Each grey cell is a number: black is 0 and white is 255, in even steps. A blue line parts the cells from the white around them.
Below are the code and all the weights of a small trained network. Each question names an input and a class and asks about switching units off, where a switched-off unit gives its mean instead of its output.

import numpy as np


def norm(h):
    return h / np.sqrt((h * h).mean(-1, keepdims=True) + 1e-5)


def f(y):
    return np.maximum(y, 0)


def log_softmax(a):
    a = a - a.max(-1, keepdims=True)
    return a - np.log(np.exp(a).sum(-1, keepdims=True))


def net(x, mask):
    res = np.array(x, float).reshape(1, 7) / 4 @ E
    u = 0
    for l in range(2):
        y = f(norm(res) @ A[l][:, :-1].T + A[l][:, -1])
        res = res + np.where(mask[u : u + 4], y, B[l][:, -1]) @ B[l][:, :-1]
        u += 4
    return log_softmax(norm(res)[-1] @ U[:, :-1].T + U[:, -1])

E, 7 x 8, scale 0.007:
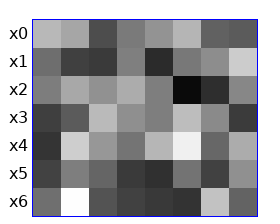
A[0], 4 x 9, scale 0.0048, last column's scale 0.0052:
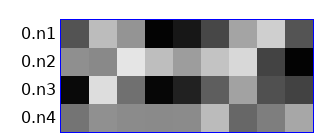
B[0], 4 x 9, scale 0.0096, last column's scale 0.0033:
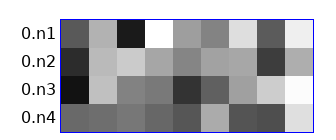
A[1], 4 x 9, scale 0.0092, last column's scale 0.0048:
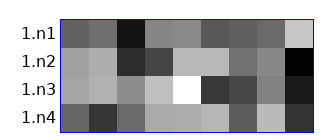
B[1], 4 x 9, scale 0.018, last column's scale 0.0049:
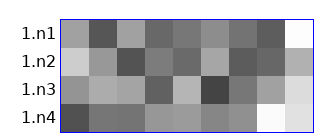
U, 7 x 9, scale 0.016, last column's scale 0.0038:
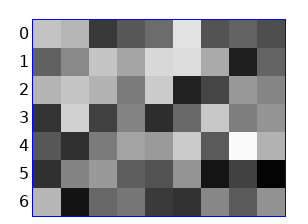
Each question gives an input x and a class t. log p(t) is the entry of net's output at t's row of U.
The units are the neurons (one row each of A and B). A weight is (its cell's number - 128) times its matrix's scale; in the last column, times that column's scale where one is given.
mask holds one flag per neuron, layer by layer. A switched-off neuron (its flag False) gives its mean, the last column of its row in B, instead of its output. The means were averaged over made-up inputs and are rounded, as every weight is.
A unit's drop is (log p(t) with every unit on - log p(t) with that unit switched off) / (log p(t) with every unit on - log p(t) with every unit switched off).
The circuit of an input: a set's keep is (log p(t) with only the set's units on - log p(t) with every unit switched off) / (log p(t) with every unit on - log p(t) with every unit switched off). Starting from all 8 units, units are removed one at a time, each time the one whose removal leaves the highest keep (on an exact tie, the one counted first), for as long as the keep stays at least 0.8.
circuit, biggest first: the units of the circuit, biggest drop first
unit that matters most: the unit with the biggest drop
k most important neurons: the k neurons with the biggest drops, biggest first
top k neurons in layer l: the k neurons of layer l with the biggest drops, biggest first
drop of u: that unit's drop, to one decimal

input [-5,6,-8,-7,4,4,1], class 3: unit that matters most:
0.n1
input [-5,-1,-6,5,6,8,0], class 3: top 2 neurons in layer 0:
[0.n3 0.n1]
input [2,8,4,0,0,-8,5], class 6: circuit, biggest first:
[1.n1 0.n3]
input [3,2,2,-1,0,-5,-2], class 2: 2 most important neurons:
[1.n3 0.n3]
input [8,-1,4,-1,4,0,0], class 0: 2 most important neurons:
[1.n2 0.n4]
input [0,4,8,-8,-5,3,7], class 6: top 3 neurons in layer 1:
[1.n1 1.n4 1.n3]
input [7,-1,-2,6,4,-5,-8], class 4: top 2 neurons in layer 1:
[1.n4 1.n1]
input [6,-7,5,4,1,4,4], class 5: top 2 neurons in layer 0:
[0.n3 0.n1]
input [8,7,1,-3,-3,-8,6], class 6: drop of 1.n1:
0.2
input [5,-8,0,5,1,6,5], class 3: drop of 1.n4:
-0.1
